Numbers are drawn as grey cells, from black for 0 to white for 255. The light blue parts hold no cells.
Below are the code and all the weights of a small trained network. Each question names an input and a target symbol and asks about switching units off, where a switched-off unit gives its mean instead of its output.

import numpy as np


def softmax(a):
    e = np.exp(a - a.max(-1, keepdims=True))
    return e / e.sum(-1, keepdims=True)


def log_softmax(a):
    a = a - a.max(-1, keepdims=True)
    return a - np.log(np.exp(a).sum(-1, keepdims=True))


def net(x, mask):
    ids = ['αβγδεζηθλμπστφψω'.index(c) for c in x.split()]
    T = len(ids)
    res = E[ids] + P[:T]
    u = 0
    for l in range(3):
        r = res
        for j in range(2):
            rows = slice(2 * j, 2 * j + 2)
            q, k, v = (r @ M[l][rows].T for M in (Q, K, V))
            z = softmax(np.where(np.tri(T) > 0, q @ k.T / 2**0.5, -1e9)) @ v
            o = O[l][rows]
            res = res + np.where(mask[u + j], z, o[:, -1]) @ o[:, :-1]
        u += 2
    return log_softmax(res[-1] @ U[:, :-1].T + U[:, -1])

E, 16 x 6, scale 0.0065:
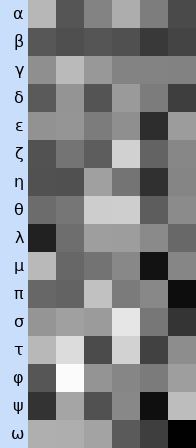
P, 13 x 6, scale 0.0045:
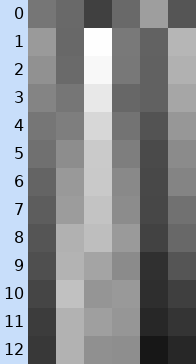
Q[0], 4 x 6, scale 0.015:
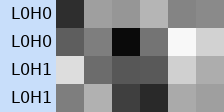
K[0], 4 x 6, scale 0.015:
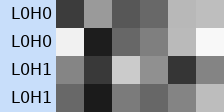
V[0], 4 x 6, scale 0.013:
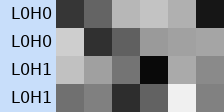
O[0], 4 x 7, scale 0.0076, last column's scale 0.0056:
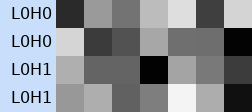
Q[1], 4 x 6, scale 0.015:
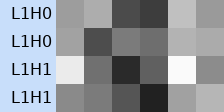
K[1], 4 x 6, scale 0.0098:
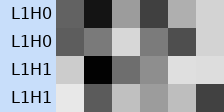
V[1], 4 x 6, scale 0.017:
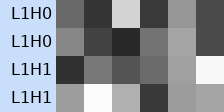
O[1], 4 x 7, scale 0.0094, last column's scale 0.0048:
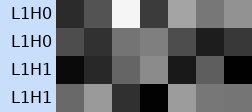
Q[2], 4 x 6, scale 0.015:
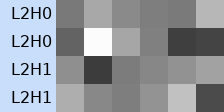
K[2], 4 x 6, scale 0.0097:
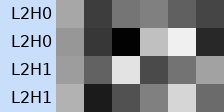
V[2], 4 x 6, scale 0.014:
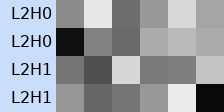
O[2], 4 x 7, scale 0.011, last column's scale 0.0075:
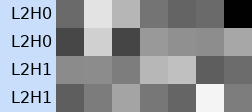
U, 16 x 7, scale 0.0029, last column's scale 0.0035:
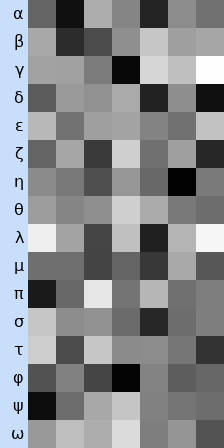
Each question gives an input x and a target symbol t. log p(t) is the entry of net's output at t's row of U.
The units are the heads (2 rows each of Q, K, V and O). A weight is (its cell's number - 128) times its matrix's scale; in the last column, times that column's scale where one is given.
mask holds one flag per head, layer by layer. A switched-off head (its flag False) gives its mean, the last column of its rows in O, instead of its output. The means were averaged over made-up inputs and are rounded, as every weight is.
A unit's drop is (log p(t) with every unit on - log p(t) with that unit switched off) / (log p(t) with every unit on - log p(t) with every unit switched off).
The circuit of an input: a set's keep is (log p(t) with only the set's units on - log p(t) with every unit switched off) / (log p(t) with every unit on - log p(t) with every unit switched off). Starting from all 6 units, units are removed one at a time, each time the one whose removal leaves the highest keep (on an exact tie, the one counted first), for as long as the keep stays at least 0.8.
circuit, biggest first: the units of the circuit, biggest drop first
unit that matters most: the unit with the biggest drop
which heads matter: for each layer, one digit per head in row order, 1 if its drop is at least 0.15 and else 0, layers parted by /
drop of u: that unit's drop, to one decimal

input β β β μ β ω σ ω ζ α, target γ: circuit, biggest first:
L1H1, L0H0
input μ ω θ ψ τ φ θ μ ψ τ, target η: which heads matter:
10 / 01 / 01
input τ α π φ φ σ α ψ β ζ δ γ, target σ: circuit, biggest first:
L1H0, L2H0, L2H1, L0H0
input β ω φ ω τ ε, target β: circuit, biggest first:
L2H0, L1H0, L1H1, L0H1
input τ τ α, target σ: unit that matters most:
L2H0
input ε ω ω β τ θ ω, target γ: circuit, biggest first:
L1H1, L1H0
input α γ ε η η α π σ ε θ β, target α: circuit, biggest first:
L1H0, L0H0, L2H0, L2H1
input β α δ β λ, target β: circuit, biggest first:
L1H0, L2H0, L1H1, L0H1
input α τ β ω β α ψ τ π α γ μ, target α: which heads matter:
11 / 10 / 11
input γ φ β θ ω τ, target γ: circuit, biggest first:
L1H1, L0H0, L1H0
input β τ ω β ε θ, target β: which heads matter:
00 / 11 / 10
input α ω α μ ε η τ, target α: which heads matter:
11 / 10 / 11
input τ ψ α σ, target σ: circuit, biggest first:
L1H0, L2H0, L0H0, L2H1
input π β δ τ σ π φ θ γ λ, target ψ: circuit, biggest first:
L0H0, L1H0, L2H0, L2H1
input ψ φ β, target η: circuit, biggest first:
L2H1, L1H1
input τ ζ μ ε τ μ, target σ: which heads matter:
10 / 10 / 11
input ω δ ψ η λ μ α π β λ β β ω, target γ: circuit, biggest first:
L1H1, L0H0
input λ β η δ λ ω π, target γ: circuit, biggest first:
L1H1, L1H0
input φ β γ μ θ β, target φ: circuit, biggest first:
L1H1, L0H1, L2H1, L0H0
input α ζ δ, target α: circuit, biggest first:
L1H0, L0H0, L2H1, L2H0
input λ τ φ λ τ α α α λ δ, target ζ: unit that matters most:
L2H0
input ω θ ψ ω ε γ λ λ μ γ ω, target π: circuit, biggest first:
L1H0, L0H0, L0H1
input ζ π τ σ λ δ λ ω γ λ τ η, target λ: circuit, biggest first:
L1H0, L0H1
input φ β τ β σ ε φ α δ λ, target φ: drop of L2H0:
0.1
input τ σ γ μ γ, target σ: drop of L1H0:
0.6
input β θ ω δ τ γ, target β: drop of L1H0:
1.1
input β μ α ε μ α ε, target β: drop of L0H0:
0.1
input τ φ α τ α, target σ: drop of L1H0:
0.6
